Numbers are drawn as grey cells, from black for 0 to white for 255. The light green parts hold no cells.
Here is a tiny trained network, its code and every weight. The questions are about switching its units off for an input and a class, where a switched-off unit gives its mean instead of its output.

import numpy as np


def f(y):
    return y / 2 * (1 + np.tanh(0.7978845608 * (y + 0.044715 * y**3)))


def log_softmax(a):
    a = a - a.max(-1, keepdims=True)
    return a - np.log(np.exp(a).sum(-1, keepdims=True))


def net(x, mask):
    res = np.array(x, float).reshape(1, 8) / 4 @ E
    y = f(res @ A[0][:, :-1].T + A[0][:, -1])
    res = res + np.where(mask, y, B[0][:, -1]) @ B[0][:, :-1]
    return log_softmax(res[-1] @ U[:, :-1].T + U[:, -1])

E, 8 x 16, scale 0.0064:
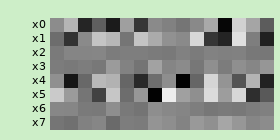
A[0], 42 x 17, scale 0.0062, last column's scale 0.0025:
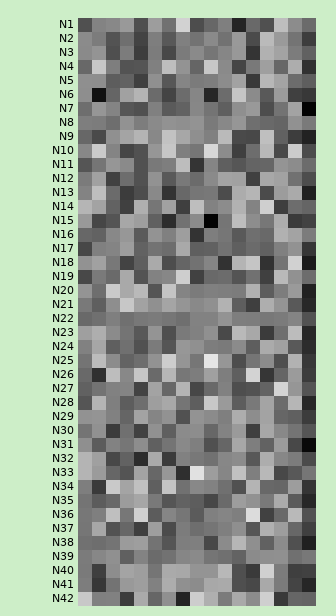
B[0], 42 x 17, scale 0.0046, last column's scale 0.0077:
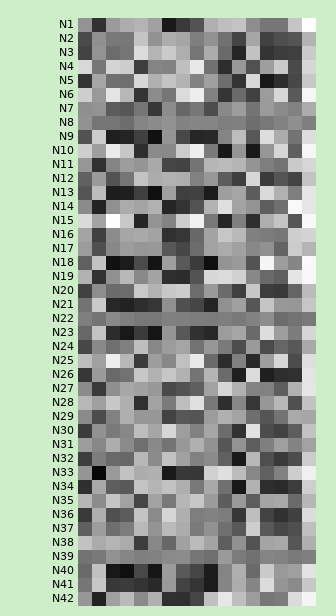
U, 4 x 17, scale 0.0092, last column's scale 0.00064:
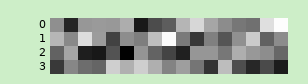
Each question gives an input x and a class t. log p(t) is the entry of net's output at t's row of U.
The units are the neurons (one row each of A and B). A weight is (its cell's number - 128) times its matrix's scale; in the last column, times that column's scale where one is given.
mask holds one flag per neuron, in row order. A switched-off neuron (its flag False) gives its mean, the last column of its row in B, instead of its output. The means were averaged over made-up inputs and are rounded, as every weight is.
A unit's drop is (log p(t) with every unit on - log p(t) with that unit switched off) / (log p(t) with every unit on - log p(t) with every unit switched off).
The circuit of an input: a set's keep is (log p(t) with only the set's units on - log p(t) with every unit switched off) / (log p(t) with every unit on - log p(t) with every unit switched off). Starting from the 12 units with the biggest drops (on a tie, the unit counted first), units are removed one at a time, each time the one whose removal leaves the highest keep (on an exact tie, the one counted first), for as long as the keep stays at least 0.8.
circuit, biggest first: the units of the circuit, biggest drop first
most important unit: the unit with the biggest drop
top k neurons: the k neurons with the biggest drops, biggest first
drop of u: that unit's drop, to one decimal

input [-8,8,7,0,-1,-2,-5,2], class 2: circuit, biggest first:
N9
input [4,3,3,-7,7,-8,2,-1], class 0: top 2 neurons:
N19, N1
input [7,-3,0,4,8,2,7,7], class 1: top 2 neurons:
N15, N6
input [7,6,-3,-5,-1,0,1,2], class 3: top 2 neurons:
N5, N3
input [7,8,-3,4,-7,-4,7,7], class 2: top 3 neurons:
N40, N9, N21
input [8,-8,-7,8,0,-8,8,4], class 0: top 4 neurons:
N19, N1, N27, N11
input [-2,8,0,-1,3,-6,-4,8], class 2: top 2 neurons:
N9, N40
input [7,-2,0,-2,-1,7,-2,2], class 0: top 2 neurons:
N33, N42
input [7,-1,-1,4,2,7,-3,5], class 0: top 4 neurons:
N33, N42, N14, N26
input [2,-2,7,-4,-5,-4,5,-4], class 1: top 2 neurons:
N10, N4
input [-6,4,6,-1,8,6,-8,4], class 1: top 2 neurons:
N6, N15
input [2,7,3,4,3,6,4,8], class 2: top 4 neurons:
N40, N9, N41, N21
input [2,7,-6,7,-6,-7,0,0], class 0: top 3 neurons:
N1, N19, N11
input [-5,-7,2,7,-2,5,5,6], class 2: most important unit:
N18
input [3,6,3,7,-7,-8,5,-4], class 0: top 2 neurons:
N1, N19
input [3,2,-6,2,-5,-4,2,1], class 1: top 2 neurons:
N10, N4
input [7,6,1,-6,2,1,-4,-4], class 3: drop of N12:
0.2
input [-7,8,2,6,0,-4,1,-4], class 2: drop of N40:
0.1
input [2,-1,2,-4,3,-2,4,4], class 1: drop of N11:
0.0
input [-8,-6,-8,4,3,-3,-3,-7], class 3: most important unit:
N26
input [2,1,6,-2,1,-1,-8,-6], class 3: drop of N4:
0.1
